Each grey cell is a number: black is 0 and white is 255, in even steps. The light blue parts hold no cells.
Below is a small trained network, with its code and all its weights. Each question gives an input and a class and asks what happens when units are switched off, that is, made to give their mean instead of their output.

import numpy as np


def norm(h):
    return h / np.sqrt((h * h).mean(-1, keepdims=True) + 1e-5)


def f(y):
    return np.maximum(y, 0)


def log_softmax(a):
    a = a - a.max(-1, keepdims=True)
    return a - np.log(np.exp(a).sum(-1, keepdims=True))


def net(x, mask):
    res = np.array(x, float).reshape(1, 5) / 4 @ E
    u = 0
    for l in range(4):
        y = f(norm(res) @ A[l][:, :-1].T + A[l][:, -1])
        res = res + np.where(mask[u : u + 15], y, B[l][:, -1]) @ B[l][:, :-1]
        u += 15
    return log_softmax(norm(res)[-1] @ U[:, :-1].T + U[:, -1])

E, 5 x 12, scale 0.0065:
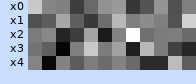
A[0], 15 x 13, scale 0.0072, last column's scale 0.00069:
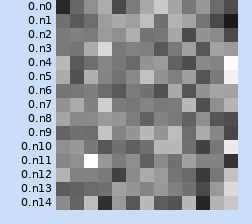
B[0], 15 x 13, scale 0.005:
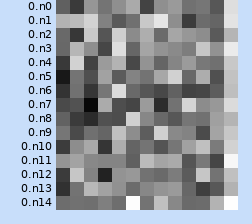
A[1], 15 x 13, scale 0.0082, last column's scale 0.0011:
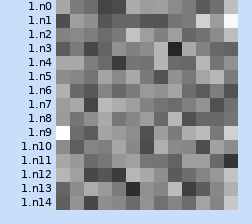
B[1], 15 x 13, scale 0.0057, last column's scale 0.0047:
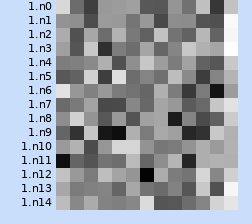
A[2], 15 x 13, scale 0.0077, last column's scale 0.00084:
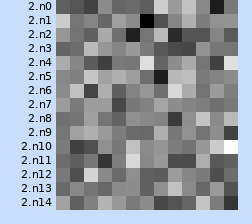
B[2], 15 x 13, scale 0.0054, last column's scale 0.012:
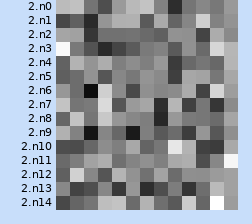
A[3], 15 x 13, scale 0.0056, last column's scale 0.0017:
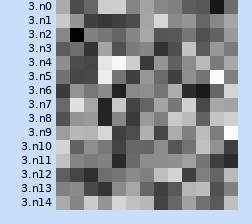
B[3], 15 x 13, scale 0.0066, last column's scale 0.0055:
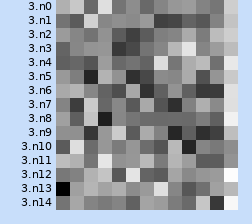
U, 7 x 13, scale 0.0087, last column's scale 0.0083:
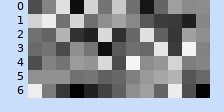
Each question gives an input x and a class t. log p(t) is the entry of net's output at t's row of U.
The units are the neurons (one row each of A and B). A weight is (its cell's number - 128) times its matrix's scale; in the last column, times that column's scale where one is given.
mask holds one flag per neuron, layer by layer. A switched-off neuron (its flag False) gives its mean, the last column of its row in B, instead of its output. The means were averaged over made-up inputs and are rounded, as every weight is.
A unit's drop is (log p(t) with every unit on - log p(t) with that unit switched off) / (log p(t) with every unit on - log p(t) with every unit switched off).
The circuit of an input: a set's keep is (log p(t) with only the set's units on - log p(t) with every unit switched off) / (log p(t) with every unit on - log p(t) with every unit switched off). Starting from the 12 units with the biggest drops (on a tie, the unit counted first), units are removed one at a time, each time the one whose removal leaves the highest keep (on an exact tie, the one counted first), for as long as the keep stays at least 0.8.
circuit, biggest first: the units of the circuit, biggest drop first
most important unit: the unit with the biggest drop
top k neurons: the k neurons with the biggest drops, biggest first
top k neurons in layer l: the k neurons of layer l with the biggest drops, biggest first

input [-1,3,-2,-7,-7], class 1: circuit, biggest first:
[0.n11, 3.n9, 2.n7]
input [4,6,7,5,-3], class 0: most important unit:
0.n10
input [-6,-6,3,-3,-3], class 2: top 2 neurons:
[1.n9, 1.n12]
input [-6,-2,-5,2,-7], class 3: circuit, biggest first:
[0.n7, 2.n6]
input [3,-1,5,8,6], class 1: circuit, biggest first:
[3.n0, 2.n4]
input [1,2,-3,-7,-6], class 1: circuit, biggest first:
[0.n11, 3.n9]
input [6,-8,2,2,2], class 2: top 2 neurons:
[1.n9, 1.n7]
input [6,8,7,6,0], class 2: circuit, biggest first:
[0.n14, 3.n12]
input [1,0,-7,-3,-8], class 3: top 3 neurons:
[0.n7, 2.n6, 1.n3]
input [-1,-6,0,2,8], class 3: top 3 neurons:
[0.n4, 2.n14, 0.n14]
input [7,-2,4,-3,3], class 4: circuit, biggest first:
[1.n12, 0.n14]
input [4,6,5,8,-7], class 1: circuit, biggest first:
[2.n4, 1.n6]
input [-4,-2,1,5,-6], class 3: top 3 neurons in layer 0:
[0.n7, 0.n11, 0.n10]
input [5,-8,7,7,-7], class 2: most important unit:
1.n7
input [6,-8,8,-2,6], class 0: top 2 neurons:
[1.n3, 0.n4]
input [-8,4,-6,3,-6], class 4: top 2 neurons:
[0.n9, 1.n3]
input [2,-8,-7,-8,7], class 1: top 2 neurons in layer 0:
[0.n11, 0.n10]
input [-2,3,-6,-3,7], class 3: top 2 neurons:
[2.n14, 3.n5]
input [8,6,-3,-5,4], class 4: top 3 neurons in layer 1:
[1.n12, 1.n0, 1.n2]
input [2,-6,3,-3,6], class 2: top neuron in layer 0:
[0.n7]
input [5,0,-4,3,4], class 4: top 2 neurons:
[0.n14, 0.n7]
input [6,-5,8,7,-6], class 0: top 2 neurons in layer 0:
[0.n10, 0.n11]
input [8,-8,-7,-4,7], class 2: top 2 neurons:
[1.n9, 1.n11]
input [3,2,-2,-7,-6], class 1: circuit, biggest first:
[0.n11, 3.n9]
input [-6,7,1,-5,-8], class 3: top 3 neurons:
[2.n6, 0.n7, 0.n1]
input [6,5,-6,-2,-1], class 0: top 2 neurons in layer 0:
[0.n3, 0.n6]
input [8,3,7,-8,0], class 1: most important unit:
1.n4
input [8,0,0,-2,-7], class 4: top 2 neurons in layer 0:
[0.n14, 0.n4]
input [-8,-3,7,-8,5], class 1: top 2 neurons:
[1.n4, 0.n14]
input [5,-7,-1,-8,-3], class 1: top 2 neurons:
[0.n11, 1.n4]
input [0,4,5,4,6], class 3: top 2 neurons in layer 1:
[1.n14, 1.n5]
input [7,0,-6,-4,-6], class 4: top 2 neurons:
[1.n12, 0.n14]
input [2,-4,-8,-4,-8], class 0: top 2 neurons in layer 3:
[3.n7, 3.n8]
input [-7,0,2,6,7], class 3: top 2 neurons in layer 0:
[0.n11, 0.n14]
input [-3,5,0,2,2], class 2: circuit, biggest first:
[3.n6]
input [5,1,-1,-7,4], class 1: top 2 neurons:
[1.n4, 0.n11]
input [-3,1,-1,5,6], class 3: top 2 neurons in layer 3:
[3.n2, 3.n5]
